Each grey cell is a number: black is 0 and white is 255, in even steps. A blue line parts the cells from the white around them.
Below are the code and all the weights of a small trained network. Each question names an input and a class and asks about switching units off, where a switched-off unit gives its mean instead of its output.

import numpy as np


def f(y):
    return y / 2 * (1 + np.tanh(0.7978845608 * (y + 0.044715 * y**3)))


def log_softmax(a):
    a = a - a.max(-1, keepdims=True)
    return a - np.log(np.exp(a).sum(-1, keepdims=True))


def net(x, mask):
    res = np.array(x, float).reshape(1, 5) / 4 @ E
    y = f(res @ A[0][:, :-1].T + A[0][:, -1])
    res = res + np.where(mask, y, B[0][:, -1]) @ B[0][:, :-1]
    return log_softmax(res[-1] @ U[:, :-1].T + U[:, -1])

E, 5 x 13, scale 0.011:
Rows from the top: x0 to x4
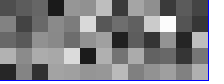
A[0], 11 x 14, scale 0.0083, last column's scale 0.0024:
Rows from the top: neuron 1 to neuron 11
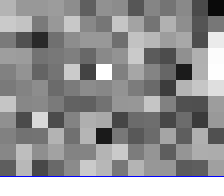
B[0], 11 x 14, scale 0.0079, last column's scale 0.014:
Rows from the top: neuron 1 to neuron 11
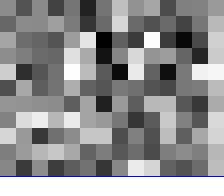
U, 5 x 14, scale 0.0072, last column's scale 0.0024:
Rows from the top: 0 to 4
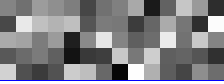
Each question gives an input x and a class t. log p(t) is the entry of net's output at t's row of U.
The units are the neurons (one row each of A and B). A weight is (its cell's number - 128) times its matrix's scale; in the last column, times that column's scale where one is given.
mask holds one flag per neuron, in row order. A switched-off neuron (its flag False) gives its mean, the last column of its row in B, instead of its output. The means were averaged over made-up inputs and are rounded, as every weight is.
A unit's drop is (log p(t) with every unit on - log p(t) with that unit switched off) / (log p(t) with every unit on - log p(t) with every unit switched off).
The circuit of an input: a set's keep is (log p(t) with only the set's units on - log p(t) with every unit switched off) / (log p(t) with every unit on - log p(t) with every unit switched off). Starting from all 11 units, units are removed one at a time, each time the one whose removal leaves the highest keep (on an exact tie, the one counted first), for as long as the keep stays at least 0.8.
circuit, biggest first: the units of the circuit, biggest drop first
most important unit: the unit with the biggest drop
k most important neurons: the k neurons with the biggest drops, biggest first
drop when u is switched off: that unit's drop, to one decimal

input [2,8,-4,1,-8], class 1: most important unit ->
neuron 8
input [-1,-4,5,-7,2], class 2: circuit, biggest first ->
[neuron 5; neuron 3]
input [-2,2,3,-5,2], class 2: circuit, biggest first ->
[neuron 5; neuron 4]
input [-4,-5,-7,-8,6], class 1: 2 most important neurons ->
[neuron 10; neuron 5]
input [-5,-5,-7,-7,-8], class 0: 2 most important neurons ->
[neuron 3; neuron 8]
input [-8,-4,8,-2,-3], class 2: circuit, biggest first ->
[neuron 5; neuron 9]
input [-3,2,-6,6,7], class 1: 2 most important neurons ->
[neuron 2; neuron 10]
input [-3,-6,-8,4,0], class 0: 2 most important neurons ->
[neuron 8; neuron 3]
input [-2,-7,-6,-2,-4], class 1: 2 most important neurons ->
[neuron 5; neuron 10]
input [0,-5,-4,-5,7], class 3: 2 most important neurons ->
[neuron 5; neuron 8]
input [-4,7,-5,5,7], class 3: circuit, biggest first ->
[neuron 5; neuron 8]
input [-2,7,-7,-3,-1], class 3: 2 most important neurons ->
[neuron 5; neuron 2]
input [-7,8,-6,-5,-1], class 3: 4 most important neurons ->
[neuron 5; neuron 2; neuron 3; neuron 8]
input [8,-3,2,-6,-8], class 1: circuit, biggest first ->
[neuron 8]
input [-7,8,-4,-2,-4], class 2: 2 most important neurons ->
[neuron 9; neuron 5]
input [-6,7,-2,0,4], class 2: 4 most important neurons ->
[neuron 5; neuron 9; neuron 4; neuron 2]
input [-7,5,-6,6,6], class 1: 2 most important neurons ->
[neuron 10; neuron 11]
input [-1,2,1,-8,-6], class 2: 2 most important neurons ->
[neuron 5; neuron 4]
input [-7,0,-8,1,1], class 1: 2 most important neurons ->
[neuron 10; neuron 11]
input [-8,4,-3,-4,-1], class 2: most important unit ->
neuron 9
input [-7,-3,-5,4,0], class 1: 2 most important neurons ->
[neuron 10; neuron 5]
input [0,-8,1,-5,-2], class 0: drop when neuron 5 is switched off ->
0.3
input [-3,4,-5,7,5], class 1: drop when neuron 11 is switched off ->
0.2
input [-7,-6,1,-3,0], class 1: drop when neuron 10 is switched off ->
0.1
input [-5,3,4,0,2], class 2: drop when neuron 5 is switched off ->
0.2
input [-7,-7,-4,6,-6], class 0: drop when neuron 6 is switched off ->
0.0
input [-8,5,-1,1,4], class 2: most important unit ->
neuron 9
